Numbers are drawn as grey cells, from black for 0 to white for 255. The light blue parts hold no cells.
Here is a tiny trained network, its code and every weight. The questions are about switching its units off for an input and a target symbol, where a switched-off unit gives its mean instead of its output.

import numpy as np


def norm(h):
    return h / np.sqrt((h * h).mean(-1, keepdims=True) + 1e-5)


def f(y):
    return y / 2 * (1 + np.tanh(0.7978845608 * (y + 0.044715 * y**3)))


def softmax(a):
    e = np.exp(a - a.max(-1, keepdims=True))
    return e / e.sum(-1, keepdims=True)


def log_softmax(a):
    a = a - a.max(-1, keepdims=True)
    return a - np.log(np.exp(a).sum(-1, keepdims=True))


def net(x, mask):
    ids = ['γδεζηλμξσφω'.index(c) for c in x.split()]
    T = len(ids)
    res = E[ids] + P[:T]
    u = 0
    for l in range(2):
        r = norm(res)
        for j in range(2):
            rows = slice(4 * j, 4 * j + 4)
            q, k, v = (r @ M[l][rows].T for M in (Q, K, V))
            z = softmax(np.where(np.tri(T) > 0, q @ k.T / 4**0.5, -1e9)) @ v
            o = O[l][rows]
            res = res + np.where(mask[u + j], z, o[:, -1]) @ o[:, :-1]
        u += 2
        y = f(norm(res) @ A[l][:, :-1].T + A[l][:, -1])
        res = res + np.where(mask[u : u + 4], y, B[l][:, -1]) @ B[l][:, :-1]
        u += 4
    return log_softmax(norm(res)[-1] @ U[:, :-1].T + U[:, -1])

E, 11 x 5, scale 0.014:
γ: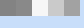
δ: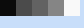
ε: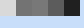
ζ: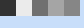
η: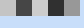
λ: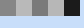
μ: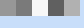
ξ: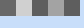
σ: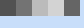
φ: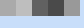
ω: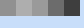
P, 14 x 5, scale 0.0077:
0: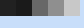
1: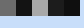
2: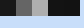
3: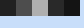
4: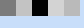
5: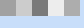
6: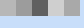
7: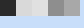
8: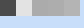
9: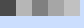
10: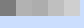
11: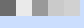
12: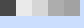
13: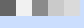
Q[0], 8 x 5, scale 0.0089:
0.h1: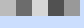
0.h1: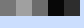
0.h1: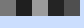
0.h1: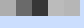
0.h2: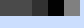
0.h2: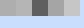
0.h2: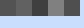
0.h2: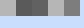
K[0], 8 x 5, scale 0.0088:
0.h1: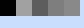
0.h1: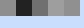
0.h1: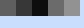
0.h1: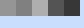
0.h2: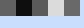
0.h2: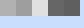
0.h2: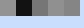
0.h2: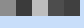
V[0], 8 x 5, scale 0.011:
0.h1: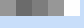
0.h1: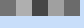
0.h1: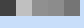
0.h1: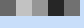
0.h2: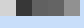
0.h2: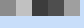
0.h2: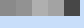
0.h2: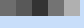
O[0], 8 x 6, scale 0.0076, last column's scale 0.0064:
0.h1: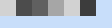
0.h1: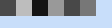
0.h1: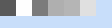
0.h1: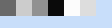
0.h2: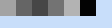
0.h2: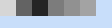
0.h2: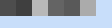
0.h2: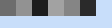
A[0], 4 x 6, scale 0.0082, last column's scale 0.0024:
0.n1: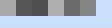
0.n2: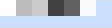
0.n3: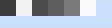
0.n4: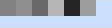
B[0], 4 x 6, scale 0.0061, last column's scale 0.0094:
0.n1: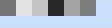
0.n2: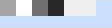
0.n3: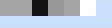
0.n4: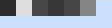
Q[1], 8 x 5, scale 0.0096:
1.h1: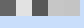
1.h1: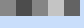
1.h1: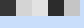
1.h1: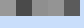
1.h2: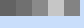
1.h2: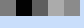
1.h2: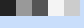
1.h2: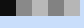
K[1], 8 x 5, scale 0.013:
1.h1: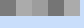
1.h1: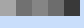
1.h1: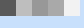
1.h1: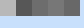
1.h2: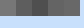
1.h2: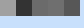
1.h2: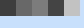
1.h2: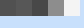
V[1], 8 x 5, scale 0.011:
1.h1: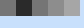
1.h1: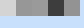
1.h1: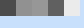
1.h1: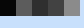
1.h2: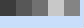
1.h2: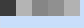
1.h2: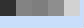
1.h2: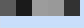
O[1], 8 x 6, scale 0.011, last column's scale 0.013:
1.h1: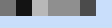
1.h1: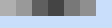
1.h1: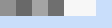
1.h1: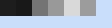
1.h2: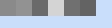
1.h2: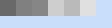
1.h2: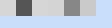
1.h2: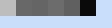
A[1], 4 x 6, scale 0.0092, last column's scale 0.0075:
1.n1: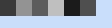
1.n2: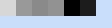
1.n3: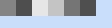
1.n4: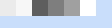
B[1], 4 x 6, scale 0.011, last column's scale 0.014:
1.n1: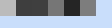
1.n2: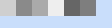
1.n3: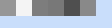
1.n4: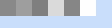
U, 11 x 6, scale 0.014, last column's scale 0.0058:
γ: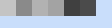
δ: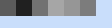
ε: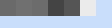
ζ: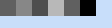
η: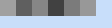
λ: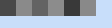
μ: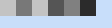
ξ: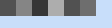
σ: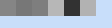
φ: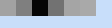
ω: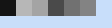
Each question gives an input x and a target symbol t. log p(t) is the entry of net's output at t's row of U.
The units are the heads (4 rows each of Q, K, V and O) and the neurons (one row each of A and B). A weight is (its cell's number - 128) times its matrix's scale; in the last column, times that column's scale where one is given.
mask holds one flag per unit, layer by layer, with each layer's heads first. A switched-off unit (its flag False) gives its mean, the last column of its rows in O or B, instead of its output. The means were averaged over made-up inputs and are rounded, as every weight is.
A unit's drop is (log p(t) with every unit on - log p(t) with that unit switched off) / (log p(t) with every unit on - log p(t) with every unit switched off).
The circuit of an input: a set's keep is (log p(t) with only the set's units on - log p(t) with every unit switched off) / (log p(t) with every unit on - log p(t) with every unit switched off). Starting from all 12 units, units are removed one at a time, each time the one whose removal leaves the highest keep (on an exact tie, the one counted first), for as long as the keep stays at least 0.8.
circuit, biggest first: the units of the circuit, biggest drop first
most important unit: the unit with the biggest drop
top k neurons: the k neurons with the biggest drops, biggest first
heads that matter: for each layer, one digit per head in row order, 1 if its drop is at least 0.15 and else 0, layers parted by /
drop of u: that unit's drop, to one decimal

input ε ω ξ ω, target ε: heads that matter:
10 / 01
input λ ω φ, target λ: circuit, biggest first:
0.h1, 1.h1, 1.n1
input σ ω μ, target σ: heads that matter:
10 / 11
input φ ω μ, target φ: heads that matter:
01 / 00
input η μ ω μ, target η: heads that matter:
10 / 01
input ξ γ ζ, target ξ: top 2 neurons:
0.n2, 1.n1
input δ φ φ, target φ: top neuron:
0.n2
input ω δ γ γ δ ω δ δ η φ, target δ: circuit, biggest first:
1.h1, 0.n2
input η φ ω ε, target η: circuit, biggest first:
0.h1, 1.h2
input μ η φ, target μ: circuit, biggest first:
0.h1, 1.h1
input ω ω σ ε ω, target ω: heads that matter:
11 / 00
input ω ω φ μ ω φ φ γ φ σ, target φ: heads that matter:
11 / 10
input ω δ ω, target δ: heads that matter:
01 / 10
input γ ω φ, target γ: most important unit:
0.h1
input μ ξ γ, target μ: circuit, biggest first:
1.h1, 0.h1, 1.h2
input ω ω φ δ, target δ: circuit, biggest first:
1.h1, 1.h2
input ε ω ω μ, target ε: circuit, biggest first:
0.h1, 1.h2
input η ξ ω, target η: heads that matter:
10 / 01
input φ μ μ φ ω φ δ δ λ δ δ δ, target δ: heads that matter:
00 / 10
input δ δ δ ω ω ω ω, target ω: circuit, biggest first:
0.h2, 0.h1, 1.h2
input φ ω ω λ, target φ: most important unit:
0.h2
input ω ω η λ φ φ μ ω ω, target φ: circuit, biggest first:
0.h2, 1.h1, 0.h1
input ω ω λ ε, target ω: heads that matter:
00 / 00
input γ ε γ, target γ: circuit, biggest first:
0.h1, 1.h1
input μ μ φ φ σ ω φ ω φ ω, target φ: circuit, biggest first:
0.h2, 0.n3
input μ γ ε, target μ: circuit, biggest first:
0.h1, 0.h2, 1.h1
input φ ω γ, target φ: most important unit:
0.h2
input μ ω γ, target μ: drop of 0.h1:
0.5
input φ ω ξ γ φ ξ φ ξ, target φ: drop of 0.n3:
0.3
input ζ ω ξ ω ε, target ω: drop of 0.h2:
0.2
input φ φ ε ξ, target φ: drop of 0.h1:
0.2
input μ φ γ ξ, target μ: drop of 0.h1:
0.7
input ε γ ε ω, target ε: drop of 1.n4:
0.1
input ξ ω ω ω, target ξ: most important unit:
0.h1
